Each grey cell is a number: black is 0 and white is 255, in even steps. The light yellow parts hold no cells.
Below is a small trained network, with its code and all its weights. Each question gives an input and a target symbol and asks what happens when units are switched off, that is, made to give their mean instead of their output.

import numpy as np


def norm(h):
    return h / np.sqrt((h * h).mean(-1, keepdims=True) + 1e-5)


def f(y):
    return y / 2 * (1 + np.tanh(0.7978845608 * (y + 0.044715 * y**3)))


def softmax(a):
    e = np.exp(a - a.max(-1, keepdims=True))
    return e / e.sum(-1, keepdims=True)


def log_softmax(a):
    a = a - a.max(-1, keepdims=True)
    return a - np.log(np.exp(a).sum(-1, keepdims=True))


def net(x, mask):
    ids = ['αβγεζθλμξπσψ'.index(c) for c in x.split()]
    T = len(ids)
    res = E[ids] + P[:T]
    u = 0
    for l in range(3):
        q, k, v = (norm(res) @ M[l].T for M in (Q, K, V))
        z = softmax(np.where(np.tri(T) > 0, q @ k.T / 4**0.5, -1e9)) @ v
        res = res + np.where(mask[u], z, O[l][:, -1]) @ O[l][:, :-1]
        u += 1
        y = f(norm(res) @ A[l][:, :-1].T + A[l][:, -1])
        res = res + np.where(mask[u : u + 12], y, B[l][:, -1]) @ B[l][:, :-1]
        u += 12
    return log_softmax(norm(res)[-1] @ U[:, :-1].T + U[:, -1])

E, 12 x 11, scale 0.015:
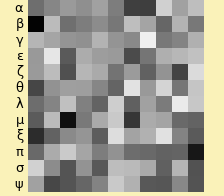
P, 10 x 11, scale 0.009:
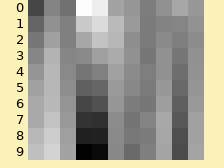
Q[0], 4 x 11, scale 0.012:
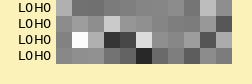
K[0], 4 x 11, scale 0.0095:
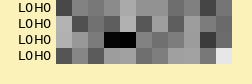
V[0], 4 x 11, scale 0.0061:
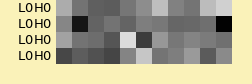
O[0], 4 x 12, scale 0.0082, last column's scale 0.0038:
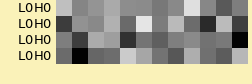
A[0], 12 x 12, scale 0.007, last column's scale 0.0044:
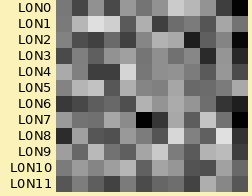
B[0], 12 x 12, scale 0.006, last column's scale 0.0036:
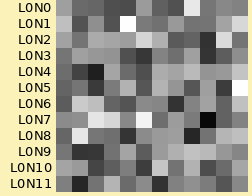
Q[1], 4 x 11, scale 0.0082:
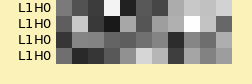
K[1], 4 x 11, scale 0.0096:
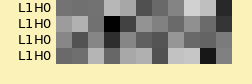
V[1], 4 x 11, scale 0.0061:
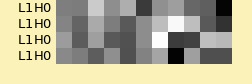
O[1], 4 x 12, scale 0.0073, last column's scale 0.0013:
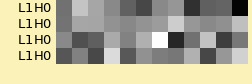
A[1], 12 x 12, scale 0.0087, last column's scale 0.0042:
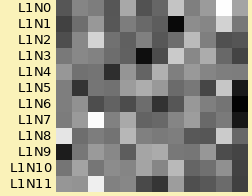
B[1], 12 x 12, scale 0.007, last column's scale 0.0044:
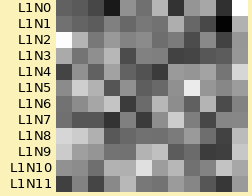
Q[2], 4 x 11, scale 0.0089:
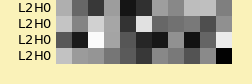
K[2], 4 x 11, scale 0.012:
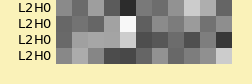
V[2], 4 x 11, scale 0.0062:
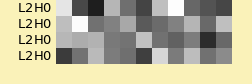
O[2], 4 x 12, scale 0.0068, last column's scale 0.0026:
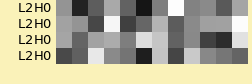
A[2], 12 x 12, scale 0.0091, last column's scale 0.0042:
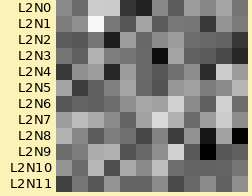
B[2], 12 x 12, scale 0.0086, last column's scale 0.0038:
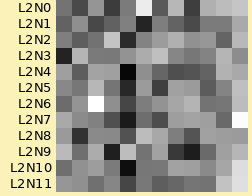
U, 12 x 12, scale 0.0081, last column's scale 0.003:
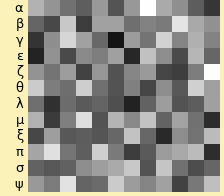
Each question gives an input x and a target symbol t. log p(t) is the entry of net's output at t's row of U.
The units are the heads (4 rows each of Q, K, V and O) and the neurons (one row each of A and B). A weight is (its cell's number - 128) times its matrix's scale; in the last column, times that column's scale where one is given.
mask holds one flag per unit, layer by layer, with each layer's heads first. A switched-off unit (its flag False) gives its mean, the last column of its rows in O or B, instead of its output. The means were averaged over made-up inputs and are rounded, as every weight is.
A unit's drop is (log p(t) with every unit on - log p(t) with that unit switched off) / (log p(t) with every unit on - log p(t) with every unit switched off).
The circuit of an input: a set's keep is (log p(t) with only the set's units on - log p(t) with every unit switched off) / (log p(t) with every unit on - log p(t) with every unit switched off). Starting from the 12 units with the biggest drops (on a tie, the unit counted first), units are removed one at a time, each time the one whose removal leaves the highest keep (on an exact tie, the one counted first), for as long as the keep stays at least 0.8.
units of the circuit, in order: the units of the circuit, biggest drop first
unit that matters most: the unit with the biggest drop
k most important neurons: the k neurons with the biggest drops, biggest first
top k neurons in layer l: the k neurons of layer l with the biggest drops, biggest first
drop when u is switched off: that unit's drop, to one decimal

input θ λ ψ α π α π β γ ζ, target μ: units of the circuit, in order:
L2N8, L2H0
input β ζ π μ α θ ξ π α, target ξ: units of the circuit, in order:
L0H0, L0N8, L1N1
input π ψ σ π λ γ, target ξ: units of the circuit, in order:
L0H0, L1N0
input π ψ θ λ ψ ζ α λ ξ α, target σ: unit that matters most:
L1H0
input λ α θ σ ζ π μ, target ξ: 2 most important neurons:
L0N8, L1N0
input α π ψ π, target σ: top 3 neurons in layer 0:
L0N2, L0N5, L0N1
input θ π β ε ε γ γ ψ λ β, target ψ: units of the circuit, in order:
L0H0, L2H0
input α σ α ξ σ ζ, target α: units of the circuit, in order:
L2H0, L2N11
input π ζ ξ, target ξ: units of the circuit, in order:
L0H0, L0N8
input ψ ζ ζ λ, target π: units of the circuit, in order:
L0H0, L2H0
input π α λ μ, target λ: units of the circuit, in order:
L0H0, L1H0, L2N4
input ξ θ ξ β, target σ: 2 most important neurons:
L1N9, L0N6
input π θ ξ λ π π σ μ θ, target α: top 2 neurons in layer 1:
L1N0, L1N8
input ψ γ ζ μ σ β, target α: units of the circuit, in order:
L2H0
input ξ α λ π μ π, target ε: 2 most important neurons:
L0N8, L0N1
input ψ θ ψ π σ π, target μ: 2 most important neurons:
L0N2, L0N5
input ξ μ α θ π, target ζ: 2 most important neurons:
L2N9, L1N0
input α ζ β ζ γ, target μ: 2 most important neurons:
L2N0, L0N7
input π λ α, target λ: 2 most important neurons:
L1N1, L1N0
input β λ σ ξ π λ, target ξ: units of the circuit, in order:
L0H0
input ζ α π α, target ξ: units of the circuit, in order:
L0H0, L0N8
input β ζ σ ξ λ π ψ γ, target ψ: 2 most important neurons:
L2N6, L1N0
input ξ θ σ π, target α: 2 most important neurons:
L0N1, L0N5
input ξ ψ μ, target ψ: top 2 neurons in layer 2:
L2N6, L2N4
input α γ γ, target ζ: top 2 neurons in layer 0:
L0N7, L0N1
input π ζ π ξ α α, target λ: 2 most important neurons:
L1N1, L2N11
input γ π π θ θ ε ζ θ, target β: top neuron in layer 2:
L2N0
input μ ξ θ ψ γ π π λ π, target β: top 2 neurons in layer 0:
L0N8, L0N1
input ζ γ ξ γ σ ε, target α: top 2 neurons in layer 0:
L0N6, L0N1
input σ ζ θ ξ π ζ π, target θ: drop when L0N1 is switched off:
0.2
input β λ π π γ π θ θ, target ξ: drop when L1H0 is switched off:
0.2
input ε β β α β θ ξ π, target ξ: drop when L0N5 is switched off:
0.1
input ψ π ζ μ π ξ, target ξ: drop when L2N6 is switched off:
-0.1
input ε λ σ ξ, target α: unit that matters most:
L1N2
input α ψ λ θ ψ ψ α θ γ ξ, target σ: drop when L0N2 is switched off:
0.0
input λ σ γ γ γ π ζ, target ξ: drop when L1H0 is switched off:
0.1
